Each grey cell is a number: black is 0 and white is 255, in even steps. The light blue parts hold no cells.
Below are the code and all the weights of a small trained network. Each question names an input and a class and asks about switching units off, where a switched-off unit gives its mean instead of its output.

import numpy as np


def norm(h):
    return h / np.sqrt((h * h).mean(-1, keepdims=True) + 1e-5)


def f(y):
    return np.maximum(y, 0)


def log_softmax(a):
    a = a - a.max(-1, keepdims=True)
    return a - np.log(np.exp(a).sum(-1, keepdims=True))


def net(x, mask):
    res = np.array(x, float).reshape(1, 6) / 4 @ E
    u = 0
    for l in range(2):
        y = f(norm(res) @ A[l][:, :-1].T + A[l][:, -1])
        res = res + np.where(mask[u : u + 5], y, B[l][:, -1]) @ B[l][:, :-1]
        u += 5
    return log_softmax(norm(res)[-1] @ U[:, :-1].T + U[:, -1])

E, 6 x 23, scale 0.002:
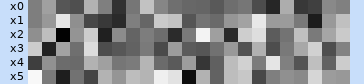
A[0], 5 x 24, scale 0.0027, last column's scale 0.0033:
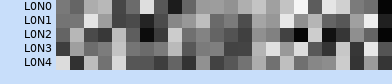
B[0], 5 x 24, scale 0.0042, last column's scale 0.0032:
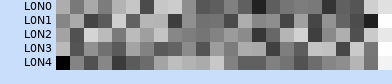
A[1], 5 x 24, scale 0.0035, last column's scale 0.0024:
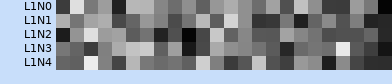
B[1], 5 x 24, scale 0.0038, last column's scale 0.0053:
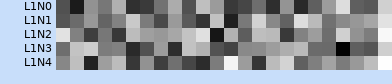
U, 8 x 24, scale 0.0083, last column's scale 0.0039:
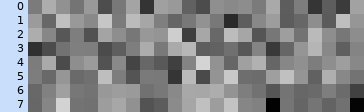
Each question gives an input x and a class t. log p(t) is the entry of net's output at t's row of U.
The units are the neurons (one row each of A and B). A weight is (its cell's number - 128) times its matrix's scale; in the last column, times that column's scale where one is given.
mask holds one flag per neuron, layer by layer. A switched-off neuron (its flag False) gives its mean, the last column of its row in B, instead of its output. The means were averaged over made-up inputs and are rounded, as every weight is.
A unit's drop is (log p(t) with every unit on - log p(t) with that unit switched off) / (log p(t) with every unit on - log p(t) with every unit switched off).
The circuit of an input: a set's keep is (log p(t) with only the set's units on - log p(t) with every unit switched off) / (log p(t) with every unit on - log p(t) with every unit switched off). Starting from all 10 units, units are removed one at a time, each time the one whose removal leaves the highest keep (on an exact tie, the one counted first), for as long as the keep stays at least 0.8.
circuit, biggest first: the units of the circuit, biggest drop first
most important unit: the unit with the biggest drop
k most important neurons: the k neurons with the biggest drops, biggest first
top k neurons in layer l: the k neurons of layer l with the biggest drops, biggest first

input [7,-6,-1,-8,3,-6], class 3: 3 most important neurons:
(L1N0; L0N0; L0N1)
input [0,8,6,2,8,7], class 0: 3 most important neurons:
(L0N1; L1N2; L1N4)
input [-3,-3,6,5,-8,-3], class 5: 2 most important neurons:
(L1N1; L1N4)
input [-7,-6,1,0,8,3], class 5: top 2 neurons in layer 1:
(L1N2; L1N4)
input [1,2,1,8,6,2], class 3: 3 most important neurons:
(L0N4; L1N1; L1N2)
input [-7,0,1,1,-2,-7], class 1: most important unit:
L0N0
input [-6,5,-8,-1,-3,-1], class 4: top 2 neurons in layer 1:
(L1N4; L1N3)
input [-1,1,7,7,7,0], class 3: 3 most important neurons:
(L0N4; L1N4; L1N1)
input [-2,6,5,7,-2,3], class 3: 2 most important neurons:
(L0N4; L1N3)
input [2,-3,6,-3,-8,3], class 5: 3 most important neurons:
(L1N1; L1N4; L1N2)
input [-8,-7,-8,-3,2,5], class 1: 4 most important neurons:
(L0N0; L0N1; L1N2; L1N4)
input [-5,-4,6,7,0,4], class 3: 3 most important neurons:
(L0N4; L1N4; L1N2)
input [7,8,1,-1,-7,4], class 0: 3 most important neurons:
(L0N1; L0N3; L1N2)
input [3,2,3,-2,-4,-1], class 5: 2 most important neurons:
(L1N1; L0N0)
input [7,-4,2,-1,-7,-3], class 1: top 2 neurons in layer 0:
(L0N2; L0N3)
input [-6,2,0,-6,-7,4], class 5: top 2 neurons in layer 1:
(L1N1; L1N2)
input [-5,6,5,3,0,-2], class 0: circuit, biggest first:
(L0N1)
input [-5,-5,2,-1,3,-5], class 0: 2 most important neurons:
(L1N3; L0N2)
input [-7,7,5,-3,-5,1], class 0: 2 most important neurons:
(L0N1; L1N4)
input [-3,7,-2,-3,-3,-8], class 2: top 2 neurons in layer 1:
(L1N2; L1N3)
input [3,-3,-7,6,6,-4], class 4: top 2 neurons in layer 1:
(L1N4; L1N0)
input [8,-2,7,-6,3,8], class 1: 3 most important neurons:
(L0N2; L1N2; L1N4)
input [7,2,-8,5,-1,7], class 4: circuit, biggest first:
(L1N4; L1N2)
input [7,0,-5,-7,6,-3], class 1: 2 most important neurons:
(L0N2; L0N4)
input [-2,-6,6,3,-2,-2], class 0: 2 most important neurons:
(L1N3; L1N4)
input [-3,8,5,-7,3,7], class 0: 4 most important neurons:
(L1N2; L0N1; L1N4; L0N4)
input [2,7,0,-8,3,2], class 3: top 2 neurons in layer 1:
(L1N0; L1N3)
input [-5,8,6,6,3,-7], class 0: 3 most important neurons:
(L0N1; L1N4; L1N0)
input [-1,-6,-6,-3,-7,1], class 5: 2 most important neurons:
(L1N1; L0N1)
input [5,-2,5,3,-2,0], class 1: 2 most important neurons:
(L0N2; L1N4)
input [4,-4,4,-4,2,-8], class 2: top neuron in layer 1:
(L1N2)
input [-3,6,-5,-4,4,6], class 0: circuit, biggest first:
(L0N1; L1N2)
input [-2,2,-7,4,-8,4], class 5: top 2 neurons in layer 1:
(L1N1; L1N2)
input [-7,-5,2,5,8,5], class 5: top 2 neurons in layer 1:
(L1N2; L1N4)
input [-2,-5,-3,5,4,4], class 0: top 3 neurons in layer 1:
(L1N3; L1N2; L1N0)
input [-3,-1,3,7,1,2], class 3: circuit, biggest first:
(L0N4)
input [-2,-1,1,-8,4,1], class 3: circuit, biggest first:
(L1N0)
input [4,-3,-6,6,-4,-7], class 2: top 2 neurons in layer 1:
(L1N2; L1N0)
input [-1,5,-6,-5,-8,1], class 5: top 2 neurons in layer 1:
(L1N1; L1N3)
